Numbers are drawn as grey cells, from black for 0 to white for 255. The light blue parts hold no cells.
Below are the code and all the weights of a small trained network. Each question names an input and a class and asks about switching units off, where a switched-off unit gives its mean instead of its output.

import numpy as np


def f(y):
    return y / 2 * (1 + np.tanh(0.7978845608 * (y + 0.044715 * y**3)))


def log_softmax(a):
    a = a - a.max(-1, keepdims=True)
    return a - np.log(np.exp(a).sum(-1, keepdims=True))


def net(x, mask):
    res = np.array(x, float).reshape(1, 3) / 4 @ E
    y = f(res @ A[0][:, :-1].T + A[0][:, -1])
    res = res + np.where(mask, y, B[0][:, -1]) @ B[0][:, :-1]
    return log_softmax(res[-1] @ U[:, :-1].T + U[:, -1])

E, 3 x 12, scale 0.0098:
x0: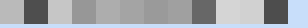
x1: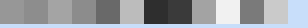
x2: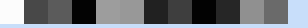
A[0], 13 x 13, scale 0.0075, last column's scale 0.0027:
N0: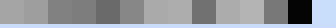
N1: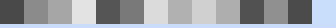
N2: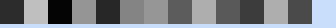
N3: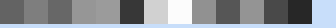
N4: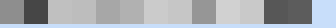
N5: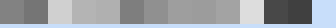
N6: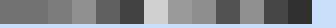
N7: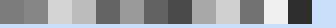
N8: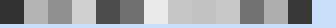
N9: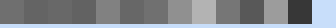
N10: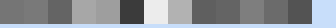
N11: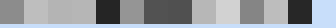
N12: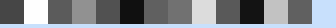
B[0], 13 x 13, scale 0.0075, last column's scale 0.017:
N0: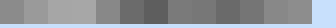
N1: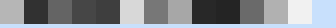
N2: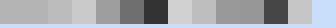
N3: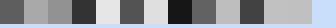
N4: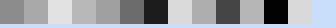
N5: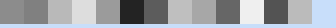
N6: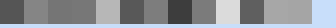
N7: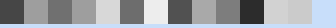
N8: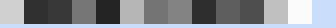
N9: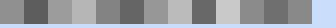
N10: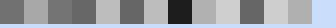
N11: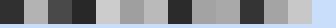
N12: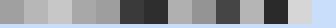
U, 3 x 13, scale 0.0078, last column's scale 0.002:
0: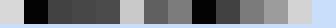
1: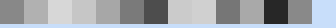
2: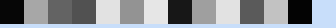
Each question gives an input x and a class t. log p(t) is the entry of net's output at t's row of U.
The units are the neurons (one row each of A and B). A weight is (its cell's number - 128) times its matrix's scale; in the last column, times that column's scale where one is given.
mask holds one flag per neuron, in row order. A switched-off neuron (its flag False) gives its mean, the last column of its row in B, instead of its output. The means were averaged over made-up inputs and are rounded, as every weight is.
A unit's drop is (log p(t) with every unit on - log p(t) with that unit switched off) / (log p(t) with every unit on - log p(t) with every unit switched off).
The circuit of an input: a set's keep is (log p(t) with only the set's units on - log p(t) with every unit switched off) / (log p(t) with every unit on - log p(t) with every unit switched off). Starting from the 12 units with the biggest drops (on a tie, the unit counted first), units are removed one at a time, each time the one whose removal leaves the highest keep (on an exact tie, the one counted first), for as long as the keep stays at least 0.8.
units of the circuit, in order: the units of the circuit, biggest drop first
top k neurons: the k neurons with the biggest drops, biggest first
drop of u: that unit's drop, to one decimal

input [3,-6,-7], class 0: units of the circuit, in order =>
[N8]
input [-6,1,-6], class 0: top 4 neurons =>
[N8, N1, N4, N5]
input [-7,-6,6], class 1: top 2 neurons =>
[N8, N1]
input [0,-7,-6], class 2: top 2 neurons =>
[N3, N10]
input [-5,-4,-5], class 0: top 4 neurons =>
[N8, N1, N4, N5]
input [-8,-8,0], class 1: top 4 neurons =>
[N12, N2, N11, N7]
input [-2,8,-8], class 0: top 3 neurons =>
[N8, N1, N3]
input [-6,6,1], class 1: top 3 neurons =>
[N12, N2, N3]
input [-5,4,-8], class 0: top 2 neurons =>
[N8, N1]
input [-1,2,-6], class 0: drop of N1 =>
0.3
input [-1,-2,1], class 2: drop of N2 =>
0.3
